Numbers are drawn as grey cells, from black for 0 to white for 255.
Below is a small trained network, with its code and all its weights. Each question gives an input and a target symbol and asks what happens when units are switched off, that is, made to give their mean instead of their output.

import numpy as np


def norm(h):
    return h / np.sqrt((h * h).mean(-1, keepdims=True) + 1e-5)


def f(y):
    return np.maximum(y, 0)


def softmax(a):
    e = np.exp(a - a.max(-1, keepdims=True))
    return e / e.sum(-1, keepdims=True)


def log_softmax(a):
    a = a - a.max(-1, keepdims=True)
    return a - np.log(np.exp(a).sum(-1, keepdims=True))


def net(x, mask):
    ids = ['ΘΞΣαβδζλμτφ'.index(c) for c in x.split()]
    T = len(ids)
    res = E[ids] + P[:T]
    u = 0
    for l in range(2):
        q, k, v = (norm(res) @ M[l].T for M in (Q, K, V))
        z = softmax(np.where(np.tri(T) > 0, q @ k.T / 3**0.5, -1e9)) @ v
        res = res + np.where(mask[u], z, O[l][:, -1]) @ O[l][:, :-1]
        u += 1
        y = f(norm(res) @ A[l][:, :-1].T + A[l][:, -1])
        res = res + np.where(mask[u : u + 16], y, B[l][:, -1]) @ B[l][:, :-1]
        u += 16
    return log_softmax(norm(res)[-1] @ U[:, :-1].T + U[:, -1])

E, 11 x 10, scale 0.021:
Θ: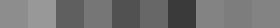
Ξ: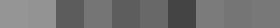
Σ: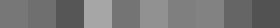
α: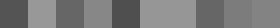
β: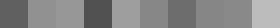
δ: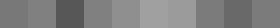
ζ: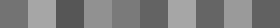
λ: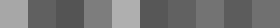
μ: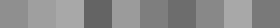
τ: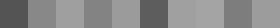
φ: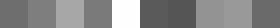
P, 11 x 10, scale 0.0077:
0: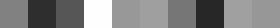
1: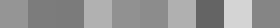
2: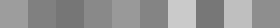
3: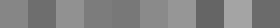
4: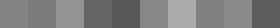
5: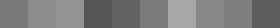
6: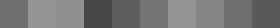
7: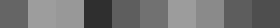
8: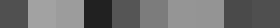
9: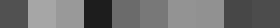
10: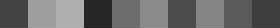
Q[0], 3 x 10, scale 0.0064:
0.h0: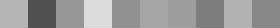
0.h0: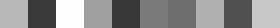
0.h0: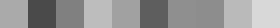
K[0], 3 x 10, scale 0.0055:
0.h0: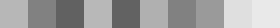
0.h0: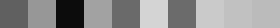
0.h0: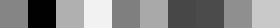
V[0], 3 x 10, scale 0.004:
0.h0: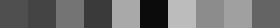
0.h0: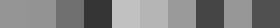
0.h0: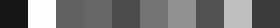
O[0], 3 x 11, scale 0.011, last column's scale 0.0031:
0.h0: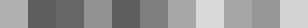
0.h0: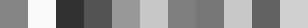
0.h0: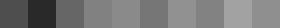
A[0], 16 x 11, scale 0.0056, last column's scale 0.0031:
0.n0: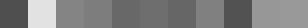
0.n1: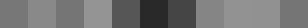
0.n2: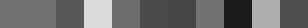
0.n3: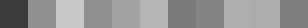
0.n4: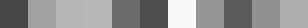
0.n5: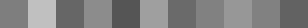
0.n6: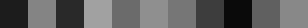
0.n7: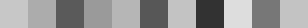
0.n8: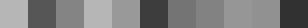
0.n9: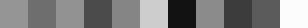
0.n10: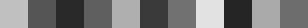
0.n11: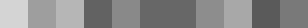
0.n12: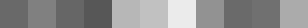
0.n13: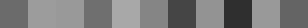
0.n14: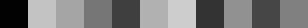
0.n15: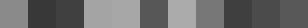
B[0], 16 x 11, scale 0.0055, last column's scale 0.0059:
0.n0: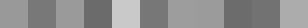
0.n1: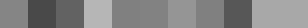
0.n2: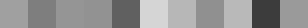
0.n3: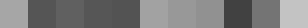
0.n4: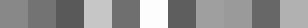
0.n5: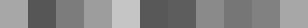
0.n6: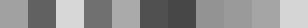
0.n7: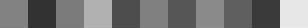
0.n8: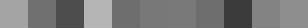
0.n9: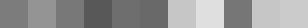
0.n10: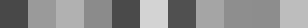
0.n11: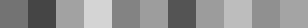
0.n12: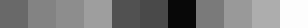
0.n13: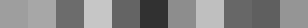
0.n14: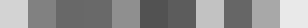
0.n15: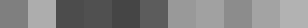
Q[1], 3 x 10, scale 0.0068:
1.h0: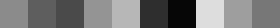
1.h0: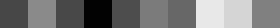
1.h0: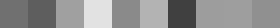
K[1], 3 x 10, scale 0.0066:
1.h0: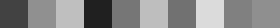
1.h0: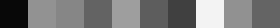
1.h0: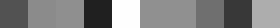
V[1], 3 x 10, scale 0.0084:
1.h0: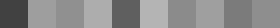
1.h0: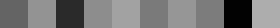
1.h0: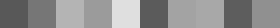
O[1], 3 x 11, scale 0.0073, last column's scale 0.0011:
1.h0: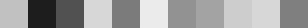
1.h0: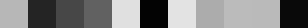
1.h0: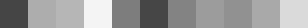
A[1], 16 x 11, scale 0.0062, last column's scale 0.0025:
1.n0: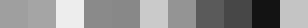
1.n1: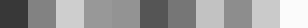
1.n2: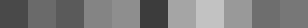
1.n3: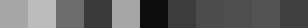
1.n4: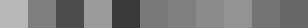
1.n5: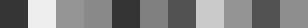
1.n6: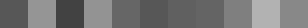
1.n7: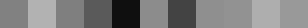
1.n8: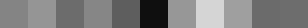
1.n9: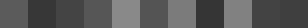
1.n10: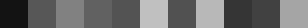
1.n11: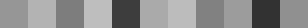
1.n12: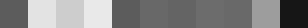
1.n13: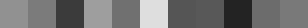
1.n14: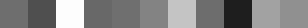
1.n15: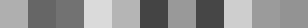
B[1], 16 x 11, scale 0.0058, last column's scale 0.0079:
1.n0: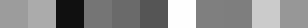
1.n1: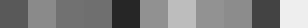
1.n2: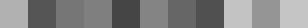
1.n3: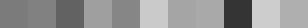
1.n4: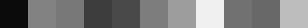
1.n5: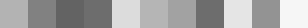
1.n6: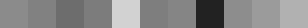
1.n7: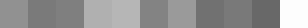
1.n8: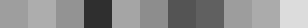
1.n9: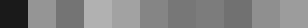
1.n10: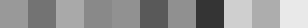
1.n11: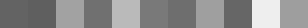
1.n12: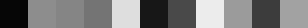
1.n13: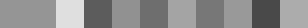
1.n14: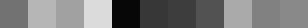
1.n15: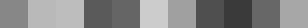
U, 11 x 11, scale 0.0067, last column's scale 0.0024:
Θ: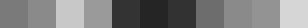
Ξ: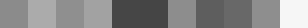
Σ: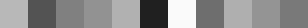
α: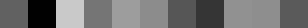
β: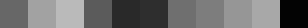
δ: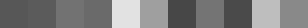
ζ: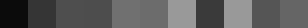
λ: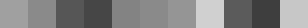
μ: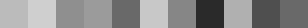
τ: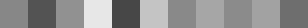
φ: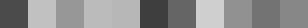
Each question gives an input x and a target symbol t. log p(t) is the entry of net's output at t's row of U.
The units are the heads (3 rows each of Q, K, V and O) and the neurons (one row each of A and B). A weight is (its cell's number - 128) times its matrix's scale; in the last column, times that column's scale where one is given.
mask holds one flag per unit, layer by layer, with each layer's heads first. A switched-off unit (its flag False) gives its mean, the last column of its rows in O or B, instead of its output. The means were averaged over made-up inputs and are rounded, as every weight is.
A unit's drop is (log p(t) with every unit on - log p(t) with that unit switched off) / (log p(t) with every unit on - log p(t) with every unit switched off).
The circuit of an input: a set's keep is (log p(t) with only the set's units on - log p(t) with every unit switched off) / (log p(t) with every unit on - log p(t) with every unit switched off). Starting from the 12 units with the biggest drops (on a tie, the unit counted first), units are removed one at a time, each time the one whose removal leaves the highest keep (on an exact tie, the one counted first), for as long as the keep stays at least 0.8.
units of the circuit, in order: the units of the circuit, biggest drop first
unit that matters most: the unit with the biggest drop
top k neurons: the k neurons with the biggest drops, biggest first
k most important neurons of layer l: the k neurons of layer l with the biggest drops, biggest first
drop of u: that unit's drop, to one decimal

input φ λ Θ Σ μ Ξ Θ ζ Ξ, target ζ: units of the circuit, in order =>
[0.h0 0.n14]
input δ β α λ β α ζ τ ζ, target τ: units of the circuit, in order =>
[1.h0 0.n4]
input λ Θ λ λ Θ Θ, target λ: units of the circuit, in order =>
[1.h0 0.n12]
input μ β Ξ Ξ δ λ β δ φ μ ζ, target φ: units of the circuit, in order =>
[1.h0 1.n12]
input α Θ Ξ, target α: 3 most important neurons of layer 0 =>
[0.n1 0.n2 0.n6]
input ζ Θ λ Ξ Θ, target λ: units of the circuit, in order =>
[1.h0]
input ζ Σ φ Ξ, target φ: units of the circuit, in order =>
[1.h0 1.n12]
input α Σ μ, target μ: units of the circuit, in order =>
[1.h0 1.n5]
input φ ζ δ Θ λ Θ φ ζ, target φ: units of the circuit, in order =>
[1.h0 1.n12 0.n4]
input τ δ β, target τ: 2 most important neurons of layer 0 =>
[0.n3 0.n6]
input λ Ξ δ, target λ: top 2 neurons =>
[0.n7 1.n13]
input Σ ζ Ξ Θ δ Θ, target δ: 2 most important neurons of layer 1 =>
[1.n3 1.n1]
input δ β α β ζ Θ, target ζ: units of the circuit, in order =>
[0.h0 0.n14 0.n12]
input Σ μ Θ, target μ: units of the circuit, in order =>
[1.h0 1.n5]
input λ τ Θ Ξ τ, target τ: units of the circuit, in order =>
[0.n4 1.h0]
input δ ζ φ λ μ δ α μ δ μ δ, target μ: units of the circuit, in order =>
[1.h0 1.n10]
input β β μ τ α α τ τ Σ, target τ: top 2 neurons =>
[0.n4 0.n15]
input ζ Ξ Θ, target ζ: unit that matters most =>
0.n1
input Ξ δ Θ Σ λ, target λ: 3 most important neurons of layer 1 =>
[1.n4 1.n2 1.n6]
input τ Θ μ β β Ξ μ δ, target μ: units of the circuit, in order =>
[1.h0]
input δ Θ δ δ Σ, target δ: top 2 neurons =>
[0.n6 1.n3]
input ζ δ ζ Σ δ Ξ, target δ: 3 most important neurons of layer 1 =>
[1.n3 1.n1 1.n9]
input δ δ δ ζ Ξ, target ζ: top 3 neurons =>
[0.n14 1.n9 0.n1]
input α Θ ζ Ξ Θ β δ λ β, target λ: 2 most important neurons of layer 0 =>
[0.n10 0.n3]
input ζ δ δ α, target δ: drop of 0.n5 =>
0.2
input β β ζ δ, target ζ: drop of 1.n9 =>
0.1
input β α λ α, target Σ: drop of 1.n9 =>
0.0
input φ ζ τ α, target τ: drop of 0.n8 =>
0.1
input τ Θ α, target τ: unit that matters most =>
0.n4
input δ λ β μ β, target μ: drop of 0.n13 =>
-0.1
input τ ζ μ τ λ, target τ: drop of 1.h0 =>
0.4
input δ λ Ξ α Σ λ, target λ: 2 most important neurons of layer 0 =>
[0.n15 0.n12]
